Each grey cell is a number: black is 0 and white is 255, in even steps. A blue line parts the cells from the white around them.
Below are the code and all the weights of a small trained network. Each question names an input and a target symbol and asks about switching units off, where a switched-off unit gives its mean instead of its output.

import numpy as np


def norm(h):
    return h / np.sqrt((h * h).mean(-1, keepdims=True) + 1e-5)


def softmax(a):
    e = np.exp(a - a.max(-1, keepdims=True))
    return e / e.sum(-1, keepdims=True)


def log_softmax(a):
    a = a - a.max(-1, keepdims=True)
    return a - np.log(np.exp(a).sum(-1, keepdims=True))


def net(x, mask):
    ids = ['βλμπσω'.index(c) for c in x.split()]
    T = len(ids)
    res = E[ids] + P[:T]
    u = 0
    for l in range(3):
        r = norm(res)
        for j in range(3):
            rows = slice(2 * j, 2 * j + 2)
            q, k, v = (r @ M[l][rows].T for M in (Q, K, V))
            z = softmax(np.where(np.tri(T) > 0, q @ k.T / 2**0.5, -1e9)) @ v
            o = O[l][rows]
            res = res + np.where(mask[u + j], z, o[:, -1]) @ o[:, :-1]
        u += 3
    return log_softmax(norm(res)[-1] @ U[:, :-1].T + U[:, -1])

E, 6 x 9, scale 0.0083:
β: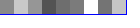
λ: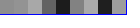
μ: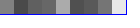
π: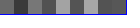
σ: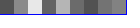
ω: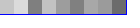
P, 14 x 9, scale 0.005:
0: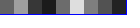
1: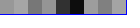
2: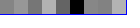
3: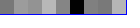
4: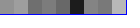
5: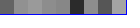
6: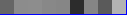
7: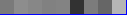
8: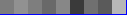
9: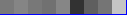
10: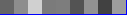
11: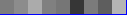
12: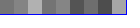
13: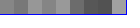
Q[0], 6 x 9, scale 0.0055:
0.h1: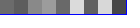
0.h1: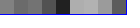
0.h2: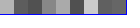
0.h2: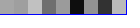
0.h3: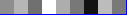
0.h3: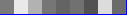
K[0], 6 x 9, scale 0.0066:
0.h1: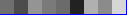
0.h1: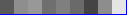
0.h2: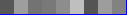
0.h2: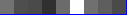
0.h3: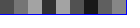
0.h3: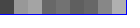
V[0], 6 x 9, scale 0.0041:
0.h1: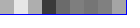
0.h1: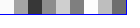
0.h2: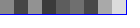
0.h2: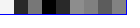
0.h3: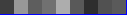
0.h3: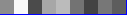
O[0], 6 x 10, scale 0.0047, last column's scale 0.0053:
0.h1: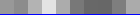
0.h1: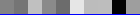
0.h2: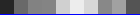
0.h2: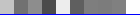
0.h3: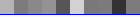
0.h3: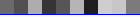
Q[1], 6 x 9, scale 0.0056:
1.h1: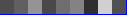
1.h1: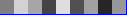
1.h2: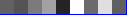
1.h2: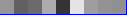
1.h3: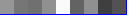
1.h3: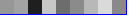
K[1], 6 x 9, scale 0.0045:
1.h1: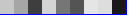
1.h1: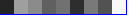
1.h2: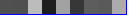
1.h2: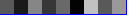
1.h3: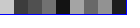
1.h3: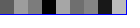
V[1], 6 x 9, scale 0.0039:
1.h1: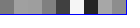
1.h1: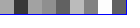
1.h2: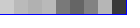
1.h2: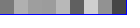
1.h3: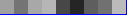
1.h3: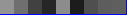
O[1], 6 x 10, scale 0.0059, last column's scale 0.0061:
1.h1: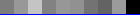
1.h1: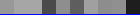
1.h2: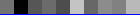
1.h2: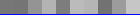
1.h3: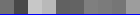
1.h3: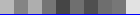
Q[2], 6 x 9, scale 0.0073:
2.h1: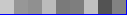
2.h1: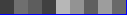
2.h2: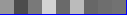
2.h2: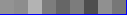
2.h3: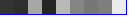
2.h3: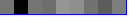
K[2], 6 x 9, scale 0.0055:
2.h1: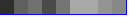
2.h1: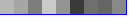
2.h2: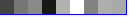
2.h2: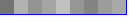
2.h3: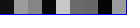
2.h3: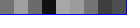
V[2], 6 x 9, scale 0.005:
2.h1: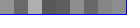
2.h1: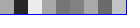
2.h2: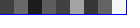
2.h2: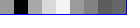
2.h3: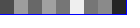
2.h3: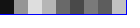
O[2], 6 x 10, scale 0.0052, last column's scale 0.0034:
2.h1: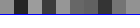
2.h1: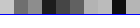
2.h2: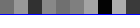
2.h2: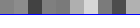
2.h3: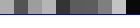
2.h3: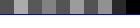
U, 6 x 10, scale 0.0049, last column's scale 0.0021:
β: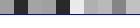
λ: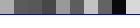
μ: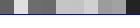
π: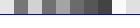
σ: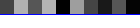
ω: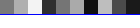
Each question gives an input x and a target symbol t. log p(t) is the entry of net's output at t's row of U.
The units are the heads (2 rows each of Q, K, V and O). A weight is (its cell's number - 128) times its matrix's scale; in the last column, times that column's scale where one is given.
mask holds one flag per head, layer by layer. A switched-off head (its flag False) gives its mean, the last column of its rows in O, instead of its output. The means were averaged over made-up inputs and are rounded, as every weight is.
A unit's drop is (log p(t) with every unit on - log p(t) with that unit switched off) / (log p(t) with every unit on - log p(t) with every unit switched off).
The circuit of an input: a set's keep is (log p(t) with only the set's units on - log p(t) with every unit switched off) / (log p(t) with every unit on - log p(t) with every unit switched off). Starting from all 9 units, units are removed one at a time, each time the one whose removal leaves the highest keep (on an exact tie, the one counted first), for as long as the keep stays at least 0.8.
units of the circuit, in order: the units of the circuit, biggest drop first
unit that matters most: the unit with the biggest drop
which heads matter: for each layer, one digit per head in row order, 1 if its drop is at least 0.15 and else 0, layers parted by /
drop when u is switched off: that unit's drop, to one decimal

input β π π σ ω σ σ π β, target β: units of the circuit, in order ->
(1.h2; 0.h1)
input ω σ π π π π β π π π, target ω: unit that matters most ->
0.h3
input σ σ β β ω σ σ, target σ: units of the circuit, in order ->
(0.h2; 2.h3)
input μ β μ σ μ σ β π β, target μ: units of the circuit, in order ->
(0.h2; 1.h2; 2.h3)
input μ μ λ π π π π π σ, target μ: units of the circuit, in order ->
(0.h2; 1.h2; 2.h1; 1.h3)
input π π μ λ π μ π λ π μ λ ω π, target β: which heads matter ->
001 / 010 / 000
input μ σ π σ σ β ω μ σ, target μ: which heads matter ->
010 / 001 / 000
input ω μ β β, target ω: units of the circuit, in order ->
(1.h1; 0.h1; 2.h2)
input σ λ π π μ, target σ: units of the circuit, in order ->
(0.h1; 2.h3; 0.h2; 2.h2)
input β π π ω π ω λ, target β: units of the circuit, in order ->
(0.h1; 1.h2)
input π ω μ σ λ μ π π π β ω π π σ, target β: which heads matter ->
000 / 010 / 000
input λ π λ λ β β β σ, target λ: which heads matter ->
111 / 100 / 101
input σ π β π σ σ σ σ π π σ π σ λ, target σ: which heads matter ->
110 / 000 / 001
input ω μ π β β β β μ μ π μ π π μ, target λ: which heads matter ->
001 / 100 / 100
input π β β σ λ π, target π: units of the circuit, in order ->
(2.h3)
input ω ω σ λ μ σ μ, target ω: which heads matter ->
111 / 100 / 000
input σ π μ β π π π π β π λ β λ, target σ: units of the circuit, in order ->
(2.h3; 0.h2; 0.h1)
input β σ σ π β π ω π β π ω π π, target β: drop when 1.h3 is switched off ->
0.1
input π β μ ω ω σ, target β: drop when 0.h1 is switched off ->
0.1
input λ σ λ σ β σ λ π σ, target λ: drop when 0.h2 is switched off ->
0.2
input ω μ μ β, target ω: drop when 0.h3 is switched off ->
0.4
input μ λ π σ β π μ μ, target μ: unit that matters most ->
0.h2
